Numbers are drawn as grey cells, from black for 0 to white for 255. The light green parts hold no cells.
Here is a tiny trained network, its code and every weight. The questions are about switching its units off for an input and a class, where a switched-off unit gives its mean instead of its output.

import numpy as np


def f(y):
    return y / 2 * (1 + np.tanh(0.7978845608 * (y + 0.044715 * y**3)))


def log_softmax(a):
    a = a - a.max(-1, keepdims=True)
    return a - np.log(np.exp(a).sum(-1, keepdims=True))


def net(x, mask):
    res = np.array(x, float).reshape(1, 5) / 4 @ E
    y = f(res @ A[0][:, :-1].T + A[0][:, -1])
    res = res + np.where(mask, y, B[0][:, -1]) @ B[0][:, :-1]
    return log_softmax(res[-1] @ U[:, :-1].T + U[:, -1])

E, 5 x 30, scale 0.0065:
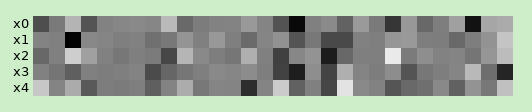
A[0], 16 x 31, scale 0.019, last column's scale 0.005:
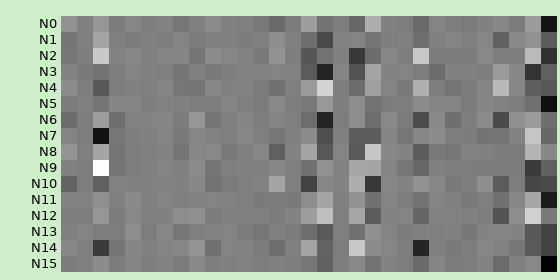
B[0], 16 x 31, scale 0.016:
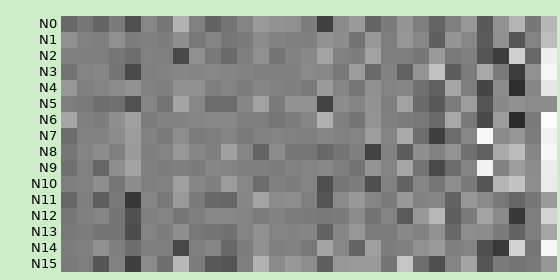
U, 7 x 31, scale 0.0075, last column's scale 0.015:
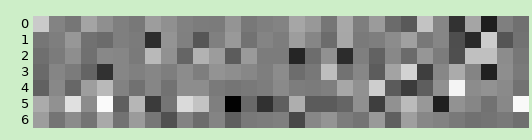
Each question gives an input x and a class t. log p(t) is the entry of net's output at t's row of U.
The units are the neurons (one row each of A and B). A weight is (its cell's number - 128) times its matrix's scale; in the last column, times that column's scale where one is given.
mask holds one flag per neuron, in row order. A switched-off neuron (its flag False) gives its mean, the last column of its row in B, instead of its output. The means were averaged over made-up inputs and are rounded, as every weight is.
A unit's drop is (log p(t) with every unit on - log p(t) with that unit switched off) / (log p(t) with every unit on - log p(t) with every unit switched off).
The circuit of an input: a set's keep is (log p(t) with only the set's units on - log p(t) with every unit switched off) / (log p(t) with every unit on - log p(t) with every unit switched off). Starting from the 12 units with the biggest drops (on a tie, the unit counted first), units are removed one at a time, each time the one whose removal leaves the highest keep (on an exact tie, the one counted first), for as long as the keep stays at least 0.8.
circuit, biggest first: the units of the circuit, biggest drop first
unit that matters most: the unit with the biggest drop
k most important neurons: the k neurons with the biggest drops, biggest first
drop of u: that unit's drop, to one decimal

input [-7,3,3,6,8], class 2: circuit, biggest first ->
N8
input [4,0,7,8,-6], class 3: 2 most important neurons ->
N3, N14
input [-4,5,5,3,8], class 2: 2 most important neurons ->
N8, N0
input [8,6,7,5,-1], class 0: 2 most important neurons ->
N6, N1
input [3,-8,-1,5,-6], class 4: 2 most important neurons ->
N9, N8
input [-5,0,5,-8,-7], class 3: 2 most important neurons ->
N12, N8
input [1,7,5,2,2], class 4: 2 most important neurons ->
N7, N14
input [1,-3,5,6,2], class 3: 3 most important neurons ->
N3, N14, N13
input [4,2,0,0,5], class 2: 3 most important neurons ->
N8, N4, N0
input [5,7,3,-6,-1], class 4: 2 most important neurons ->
N7, N3
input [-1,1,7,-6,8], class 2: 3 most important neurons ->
N8, N14, N0
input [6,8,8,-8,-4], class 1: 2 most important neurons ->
N2, N3
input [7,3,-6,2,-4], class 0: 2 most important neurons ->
N6, N2
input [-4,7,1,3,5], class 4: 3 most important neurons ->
N7, N10, N6
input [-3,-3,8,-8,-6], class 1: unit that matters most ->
N2
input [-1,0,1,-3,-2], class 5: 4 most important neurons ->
N3, N0, N15, N13
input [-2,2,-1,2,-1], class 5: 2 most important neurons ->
N9, N0
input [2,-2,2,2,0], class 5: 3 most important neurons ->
N7, N14, N0
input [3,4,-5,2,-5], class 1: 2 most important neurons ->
N14, N8
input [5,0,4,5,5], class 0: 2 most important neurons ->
N6, N10
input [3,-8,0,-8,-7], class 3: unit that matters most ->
N12
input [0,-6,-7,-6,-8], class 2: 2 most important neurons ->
N10, N2
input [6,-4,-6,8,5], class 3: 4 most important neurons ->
N3, N2, N13, N4
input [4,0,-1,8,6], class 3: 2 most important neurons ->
N3, N10
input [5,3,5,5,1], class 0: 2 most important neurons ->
N6, N14
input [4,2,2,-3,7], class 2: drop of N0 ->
0.1
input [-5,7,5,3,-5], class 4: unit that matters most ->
N7
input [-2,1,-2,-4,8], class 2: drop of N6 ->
0.0
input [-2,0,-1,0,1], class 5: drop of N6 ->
0.6
